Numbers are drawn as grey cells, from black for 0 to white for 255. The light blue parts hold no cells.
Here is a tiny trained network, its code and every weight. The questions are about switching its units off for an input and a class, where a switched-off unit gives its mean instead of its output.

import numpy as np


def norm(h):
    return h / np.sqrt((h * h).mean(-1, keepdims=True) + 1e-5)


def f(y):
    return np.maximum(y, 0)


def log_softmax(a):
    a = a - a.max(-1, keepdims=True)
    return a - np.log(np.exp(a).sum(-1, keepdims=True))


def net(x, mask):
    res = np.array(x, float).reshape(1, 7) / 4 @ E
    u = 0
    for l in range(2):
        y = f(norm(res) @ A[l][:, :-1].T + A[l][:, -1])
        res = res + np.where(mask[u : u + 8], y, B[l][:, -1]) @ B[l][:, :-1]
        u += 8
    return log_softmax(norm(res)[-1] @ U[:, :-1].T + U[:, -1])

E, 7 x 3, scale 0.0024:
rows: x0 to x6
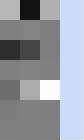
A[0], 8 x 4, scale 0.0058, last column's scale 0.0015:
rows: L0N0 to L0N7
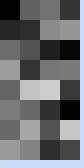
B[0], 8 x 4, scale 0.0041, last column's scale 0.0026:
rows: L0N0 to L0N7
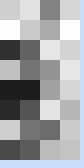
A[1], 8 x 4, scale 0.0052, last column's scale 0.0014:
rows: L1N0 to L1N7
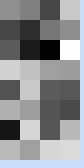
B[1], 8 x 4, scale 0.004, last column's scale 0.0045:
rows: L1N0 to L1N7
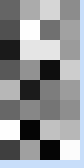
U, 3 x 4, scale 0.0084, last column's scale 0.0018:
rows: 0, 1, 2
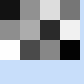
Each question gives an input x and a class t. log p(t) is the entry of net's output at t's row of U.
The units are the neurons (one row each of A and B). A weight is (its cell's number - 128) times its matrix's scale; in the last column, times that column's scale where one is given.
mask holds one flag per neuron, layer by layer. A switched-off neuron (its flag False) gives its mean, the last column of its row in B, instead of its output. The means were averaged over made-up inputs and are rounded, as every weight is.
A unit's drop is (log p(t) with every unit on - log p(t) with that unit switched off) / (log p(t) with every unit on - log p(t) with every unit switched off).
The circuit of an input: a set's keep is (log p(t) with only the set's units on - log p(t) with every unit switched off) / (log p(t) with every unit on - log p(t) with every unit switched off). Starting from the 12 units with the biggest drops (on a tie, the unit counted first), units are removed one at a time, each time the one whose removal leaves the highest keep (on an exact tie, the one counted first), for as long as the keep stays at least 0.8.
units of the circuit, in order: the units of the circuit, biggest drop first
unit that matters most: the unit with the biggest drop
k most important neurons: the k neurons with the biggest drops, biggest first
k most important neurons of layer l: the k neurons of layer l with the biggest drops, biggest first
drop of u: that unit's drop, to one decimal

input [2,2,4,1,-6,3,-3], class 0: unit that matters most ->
L0N2
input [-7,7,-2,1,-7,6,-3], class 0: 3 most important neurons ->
L1N2, L0N1, L0N0
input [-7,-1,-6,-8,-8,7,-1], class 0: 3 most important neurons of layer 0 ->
L0N1, L0N0, L0N7
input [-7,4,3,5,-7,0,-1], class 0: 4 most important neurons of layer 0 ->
L0N1, L0N7, L0N5, L0N3
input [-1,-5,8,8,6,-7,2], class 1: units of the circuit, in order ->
L0N1, L0N0, L0N2, L1N7
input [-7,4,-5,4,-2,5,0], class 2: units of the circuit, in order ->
L1N6, L0N1, L1N7
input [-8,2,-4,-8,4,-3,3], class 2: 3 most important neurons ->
L1N6, L0N1, L0N4
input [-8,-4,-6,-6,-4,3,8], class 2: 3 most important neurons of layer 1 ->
L1N6, L1N7, L1N4
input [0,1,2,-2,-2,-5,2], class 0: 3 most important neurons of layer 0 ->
L0N2, L0N5, L0N7
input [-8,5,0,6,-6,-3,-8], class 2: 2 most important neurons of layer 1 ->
L1N6, L1N4
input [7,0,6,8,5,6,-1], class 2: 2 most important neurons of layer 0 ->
L0N1, L0N2
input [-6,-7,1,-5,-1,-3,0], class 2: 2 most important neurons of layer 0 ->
L0N1, L0N3
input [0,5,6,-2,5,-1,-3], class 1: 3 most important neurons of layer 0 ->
L0N1, L0N0, L0N2
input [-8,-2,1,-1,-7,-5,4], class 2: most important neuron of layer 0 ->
L0N4
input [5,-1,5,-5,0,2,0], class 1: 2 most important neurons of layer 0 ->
L0N1, L0N4
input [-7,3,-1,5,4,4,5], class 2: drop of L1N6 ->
1.2
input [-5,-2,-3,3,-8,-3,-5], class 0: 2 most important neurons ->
L1N2, L0N1
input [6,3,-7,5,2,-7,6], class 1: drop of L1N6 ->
0.2
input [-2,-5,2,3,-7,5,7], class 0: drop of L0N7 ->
0.0
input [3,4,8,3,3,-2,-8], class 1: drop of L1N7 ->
0.1
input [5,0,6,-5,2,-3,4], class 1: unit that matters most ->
L1N7
